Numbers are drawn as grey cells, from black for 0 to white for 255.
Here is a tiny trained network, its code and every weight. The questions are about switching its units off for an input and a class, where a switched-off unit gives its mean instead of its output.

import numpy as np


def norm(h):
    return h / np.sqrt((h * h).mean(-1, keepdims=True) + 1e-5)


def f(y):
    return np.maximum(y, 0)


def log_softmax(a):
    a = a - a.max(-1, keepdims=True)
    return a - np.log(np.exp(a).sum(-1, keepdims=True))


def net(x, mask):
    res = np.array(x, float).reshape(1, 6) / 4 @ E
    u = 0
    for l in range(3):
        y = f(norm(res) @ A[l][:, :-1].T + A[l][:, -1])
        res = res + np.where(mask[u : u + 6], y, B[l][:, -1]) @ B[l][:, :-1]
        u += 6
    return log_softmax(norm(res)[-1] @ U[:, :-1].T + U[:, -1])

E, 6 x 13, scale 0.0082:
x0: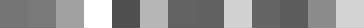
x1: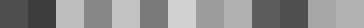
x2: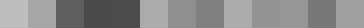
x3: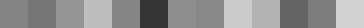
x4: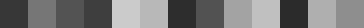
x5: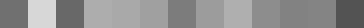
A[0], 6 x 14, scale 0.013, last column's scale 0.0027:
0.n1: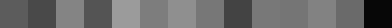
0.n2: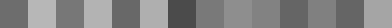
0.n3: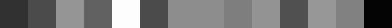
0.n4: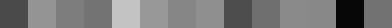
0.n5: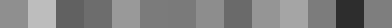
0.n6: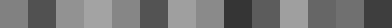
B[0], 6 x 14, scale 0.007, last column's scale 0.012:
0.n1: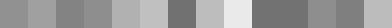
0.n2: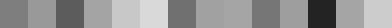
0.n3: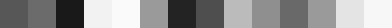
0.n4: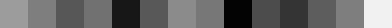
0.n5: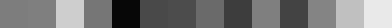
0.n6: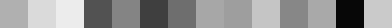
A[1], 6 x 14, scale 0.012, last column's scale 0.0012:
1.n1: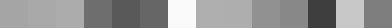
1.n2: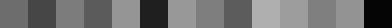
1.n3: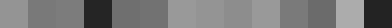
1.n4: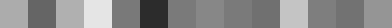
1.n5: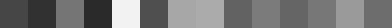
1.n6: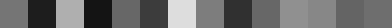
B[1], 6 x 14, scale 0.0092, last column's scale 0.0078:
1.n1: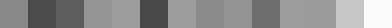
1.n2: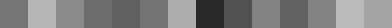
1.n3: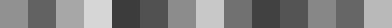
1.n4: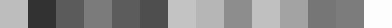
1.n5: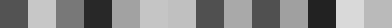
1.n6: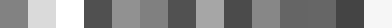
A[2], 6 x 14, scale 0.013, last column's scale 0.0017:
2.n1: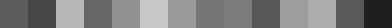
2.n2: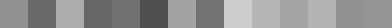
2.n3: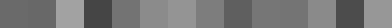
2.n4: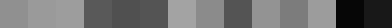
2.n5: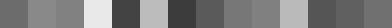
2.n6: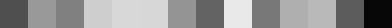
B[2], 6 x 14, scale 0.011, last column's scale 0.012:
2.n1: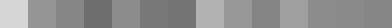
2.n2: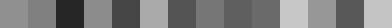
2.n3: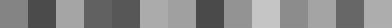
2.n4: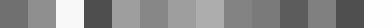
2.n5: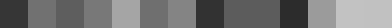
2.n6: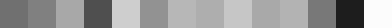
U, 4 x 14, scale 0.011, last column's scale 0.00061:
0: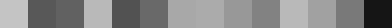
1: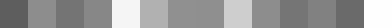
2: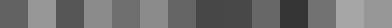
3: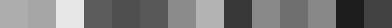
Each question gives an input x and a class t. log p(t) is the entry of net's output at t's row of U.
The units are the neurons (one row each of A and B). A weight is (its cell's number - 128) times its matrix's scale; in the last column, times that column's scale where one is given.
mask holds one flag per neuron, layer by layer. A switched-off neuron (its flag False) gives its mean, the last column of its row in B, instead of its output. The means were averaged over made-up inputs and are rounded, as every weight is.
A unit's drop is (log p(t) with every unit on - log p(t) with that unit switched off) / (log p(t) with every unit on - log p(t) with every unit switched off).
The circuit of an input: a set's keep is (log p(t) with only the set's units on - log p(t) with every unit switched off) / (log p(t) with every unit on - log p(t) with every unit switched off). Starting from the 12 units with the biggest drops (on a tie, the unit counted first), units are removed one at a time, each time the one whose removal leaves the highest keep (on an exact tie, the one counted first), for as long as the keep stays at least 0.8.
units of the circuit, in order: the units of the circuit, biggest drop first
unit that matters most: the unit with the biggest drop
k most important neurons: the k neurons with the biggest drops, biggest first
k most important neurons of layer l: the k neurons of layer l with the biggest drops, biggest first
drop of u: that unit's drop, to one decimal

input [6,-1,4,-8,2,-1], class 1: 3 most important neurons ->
(0.n4 0.n5 2.n6)
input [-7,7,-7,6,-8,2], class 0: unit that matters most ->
0.n3
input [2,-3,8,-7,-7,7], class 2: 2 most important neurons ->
(2.n5 0.n6)
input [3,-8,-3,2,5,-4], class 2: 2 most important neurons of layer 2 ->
(2.n5 2.n4)
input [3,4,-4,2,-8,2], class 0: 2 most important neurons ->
(0.n4 1.n1)
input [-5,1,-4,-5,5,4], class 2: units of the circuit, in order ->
(0.n4 0.n3)
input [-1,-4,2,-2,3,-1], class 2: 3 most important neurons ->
(0.n6 0.n2 2.n6)
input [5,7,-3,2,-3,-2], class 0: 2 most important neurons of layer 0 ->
(0.n2 0.n1)
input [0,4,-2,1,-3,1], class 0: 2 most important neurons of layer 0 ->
(0.n6 0.n2)
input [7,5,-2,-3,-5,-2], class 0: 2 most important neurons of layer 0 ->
(0.n4 0.n5)
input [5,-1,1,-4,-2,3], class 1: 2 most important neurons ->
(0.n4 2.n6)
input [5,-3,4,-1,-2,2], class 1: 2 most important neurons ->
(0.n4 0.n5)
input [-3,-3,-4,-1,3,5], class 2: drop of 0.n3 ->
0.0
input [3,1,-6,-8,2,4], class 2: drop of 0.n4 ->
0.9
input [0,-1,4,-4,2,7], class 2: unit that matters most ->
0.n2
